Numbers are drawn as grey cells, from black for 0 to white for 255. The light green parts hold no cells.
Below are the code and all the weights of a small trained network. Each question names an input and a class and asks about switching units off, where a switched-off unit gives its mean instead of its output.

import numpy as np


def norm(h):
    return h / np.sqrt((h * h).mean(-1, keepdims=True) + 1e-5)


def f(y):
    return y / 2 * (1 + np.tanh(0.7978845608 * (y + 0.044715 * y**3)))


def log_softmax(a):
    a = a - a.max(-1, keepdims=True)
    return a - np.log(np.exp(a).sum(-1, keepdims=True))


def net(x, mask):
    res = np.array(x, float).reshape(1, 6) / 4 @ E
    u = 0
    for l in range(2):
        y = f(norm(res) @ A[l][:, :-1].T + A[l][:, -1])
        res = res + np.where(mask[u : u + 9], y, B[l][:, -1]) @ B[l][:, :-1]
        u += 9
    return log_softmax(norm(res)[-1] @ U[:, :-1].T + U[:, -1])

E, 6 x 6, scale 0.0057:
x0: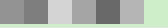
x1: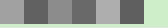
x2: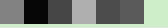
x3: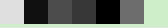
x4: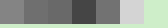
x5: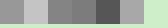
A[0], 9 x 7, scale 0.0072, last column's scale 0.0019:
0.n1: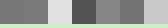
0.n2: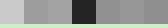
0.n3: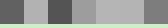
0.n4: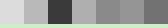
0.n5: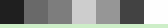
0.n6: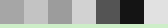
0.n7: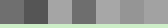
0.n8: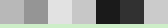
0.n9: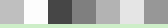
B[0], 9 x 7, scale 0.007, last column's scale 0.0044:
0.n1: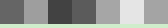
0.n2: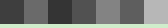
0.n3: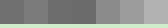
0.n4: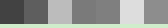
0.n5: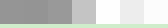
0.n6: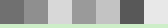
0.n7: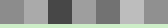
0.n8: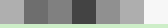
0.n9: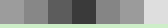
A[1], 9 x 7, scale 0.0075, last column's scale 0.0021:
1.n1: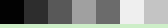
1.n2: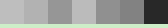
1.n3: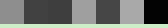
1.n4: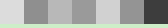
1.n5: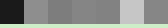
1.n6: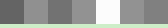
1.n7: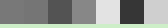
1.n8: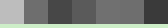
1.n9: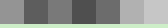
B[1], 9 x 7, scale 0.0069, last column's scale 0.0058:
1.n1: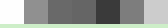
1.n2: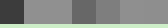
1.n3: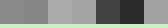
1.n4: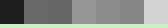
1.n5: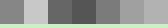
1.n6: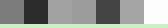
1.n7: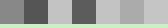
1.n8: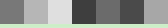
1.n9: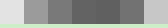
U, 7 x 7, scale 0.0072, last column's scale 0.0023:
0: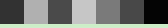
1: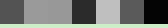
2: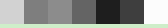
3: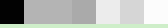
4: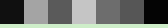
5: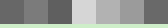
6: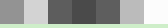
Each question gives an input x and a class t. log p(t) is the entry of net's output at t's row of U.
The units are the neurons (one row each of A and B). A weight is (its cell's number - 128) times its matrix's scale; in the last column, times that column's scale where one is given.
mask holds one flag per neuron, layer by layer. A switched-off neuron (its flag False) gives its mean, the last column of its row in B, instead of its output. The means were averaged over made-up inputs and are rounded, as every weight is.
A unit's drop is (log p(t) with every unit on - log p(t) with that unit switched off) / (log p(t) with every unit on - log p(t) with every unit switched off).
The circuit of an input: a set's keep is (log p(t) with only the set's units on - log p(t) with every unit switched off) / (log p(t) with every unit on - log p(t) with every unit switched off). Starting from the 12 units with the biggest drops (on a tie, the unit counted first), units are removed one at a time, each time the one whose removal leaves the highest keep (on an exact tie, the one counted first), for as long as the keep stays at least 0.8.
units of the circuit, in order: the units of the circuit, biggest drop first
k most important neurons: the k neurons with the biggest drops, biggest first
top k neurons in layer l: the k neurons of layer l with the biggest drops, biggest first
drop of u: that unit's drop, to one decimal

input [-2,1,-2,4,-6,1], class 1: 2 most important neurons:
(0.n5, 0.n6)
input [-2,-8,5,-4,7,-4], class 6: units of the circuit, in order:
(1.n1)
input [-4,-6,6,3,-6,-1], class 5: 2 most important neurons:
(0.n5, 0.n6)
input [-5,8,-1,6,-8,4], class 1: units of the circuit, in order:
(0.n6, 1.n1, 1.n7)
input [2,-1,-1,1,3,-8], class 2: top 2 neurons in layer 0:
(0.n5, 0.n6)
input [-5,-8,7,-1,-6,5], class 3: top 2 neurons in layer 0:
(0.n6, 0.n5)
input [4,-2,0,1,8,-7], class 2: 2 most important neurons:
(0.n5, 1.n3)
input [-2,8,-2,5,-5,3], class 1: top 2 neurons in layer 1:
(1.n1, 1.n6)
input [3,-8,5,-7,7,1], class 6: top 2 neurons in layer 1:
(1.n1, 1.n5)
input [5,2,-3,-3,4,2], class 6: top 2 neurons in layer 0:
(0.n5, 0.n6)
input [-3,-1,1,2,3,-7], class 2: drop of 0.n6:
0.3
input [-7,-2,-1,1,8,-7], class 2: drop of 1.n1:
0.1
